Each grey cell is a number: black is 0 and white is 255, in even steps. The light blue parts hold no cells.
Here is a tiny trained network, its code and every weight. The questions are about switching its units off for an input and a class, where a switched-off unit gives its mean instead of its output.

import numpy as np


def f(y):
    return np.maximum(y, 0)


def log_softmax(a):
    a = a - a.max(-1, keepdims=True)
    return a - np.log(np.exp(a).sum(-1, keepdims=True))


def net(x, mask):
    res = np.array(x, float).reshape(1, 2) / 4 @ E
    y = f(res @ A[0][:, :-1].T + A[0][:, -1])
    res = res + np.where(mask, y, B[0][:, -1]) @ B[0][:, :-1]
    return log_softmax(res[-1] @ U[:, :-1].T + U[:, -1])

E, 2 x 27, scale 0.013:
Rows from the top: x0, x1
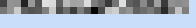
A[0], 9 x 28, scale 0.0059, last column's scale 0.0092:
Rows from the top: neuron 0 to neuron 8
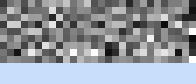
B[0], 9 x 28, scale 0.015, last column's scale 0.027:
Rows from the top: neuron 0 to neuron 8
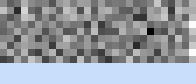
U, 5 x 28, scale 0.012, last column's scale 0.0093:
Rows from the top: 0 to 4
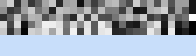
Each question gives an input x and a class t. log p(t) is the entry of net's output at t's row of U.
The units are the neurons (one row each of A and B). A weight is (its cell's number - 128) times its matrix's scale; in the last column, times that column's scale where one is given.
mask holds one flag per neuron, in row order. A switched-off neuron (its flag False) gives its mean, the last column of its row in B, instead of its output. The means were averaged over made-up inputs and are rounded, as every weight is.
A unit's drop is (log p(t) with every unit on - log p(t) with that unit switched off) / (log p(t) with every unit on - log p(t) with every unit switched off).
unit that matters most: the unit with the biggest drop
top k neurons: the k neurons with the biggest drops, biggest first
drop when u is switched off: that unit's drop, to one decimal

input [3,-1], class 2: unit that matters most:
neuron 2
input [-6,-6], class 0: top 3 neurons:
[neuron 7; neuron 6; neuron 8]
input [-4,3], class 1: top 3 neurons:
[neuron 7; neuron 3; neuron 5]
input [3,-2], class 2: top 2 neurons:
[neuron 2; neuron 1]
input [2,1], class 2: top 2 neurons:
[neuron 7; neuron 2]
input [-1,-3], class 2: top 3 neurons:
[neuron 1; neuron 4; neuron 5]
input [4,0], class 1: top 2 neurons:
[neuron 4; neuron 6]
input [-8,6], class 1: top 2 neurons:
[neuron 7; neuron 5]
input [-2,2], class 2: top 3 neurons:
[neuron 7; neuron 1; neuron 2]
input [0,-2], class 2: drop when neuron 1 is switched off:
0.1
